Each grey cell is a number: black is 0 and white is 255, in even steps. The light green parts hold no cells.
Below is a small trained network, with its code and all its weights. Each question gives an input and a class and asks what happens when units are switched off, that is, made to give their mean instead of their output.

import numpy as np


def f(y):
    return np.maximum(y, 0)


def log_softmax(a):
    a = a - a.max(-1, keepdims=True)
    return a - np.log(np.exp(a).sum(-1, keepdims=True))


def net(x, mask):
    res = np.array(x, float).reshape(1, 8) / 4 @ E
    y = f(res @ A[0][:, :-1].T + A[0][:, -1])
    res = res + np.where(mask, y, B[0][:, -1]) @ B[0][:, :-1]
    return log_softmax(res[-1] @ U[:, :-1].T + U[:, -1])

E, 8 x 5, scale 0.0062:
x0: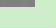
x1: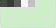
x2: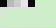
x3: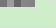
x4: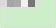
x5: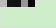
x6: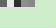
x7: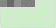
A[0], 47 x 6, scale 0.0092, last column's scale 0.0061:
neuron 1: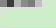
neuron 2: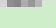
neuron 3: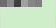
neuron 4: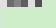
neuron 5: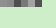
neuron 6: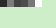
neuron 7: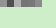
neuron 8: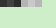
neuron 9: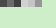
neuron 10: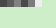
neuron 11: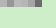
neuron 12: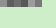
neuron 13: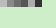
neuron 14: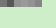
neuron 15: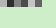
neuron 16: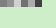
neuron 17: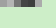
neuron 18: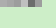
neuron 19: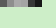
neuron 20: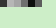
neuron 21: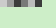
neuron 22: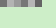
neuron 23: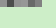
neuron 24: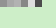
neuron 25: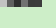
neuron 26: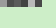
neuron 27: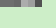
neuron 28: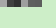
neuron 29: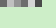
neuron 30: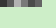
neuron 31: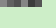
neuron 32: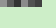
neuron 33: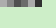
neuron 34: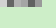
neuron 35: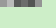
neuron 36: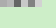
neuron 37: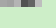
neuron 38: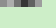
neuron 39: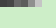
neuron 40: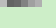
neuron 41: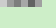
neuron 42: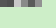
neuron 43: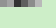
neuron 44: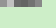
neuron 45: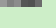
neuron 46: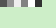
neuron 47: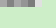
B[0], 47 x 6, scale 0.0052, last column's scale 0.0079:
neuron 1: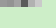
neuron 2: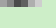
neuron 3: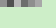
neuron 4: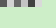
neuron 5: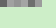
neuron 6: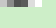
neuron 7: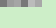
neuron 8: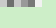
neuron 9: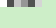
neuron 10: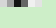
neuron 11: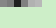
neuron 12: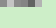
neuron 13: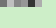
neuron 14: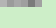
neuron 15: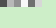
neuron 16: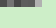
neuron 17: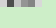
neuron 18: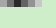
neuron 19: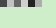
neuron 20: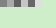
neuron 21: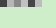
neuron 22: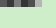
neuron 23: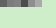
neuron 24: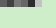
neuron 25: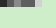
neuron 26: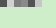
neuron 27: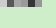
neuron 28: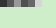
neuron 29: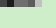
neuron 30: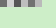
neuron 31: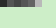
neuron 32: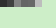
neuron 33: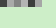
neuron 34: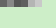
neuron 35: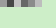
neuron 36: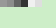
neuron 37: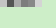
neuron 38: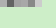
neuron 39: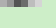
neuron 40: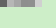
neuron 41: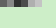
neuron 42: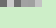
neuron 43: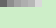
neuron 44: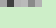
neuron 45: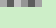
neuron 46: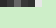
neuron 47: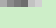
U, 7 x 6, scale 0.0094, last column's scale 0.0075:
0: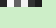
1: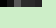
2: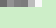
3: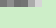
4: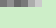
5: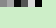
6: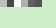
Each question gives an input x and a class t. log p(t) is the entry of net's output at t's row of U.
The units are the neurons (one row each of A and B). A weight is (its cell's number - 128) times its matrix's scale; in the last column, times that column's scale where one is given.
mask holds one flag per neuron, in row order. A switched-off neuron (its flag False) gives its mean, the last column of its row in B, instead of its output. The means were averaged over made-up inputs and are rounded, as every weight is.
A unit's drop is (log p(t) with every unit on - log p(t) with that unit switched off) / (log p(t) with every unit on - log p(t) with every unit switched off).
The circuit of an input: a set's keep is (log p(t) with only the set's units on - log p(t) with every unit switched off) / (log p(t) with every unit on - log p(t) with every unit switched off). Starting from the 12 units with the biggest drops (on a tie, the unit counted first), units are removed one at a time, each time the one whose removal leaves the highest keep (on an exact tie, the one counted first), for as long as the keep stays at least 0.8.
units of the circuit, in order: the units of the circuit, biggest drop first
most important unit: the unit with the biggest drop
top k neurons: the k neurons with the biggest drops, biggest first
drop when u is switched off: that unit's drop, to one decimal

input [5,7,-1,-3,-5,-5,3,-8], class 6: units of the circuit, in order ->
(neuron 9; neuron 8)
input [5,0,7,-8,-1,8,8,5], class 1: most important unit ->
neuron 31
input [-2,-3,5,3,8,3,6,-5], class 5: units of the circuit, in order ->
(neuron 36; neuron 18)
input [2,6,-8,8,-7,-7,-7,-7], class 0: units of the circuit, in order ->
(neuron 15; neuron 4; neuron 26)
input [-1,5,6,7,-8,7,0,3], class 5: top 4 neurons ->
(neuron 6; neuron 10; neuron 39; neuron 46)
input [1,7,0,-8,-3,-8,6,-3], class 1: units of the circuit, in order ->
(neuron 46; neuron 29)
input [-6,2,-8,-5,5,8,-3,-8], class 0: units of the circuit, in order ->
(neuron 15; neuron 4; neuron 21)
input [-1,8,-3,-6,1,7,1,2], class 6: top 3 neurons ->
(neuron 8; neuron 9; neuron 46)
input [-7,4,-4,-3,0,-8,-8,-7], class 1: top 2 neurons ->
(neuron 46; neuron 24)
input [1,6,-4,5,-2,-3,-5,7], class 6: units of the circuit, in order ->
(neuron 8; neuron 9)
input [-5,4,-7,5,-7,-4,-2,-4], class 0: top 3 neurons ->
(neuron 15; neuron 4; neuron 26)
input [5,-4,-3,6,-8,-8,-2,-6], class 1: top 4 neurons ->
(neuron 46; neuron 29; neuron 22; neuron 24)
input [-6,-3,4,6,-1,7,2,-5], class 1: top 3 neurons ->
(neuron 31; neuron 25; neuron 32)
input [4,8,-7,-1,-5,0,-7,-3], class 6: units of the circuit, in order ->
(neuron 8)
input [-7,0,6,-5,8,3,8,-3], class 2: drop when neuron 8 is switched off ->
-0.1
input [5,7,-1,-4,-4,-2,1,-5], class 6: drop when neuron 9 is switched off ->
0.4
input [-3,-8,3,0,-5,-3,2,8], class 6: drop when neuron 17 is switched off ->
0.3
